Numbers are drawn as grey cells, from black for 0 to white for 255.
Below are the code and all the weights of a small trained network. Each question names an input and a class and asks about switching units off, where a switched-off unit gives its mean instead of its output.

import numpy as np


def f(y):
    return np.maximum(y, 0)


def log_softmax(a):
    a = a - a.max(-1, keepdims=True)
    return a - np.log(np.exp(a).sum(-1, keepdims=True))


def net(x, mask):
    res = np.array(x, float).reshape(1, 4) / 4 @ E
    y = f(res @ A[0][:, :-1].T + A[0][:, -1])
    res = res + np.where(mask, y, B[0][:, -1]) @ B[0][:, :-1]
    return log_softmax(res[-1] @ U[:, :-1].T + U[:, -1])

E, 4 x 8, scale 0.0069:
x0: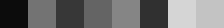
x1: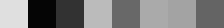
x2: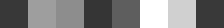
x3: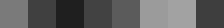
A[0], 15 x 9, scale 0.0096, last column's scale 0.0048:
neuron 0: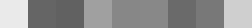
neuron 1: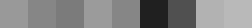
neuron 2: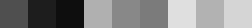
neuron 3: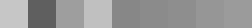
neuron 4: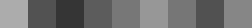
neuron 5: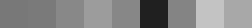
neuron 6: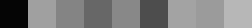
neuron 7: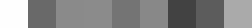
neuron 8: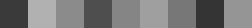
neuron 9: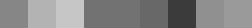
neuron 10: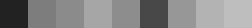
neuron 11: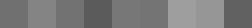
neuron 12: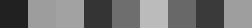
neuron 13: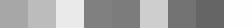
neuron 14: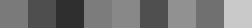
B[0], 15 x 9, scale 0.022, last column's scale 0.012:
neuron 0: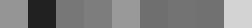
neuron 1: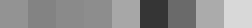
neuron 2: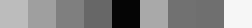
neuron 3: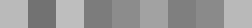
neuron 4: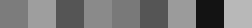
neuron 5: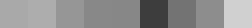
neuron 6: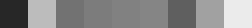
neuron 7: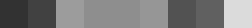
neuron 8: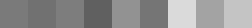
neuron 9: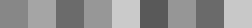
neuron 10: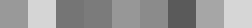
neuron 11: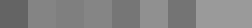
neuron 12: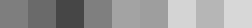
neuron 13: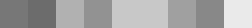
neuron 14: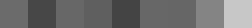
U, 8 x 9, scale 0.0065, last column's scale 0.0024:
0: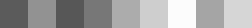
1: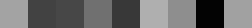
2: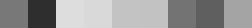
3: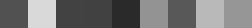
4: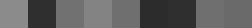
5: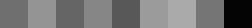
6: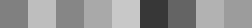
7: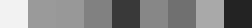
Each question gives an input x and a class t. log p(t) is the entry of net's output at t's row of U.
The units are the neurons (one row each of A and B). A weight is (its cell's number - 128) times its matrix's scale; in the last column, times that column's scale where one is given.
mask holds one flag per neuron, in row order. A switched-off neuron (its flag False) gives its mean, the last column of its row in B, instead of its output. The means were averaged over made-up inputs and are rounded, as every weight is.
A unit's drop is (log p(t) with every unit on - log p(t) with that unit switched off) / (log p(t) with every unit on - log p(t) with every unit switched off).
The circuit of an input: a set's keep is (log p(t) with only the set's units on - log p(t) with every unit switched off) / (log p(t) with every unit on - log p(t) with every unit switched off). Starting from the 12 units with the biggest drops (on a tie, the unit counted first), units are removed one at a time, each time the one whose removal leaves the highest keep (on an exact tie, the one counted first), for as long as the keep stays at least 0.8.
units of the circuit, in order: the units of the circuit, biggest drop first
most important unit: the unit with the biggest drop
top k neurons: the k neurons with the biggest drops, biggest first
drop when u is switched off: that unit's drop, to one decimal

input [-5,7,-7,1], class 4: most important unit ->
neuron 13
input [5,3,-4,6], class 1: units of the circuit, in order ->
neuron 2; neuron 4
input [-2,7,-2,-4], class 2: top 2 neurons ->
neuron 3; neuron 7
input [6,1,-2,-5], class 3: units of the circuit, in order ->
neuron 2; neuron 13
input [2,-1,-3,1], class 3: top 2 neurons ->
neuron 13; neuron 9
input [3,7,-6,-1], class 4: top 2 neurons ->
neuron 0; neuron 14
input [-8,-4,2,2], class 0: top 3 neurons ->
neuron 12; neuron 8; neuron 3
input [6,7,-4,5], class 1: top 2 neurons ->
neuron 2; neuron 4
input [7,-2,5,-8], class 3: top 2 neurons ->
neuron 6; neuron 10
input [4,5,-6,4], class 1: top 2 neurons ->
neuron 2; neuron 4
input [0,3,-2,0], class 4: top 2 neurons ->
neuron 13; neuron 12
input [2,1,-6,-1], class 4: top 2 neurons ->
neuron 13; neuron 6
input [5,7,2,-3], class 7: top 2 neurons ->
neuron 7; neuron 2
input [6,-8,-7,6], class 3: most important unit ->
neuron 6
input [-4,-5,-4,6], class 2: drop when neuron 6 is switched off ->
0.2
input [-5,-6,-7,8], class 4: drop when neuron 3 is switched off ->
0.1
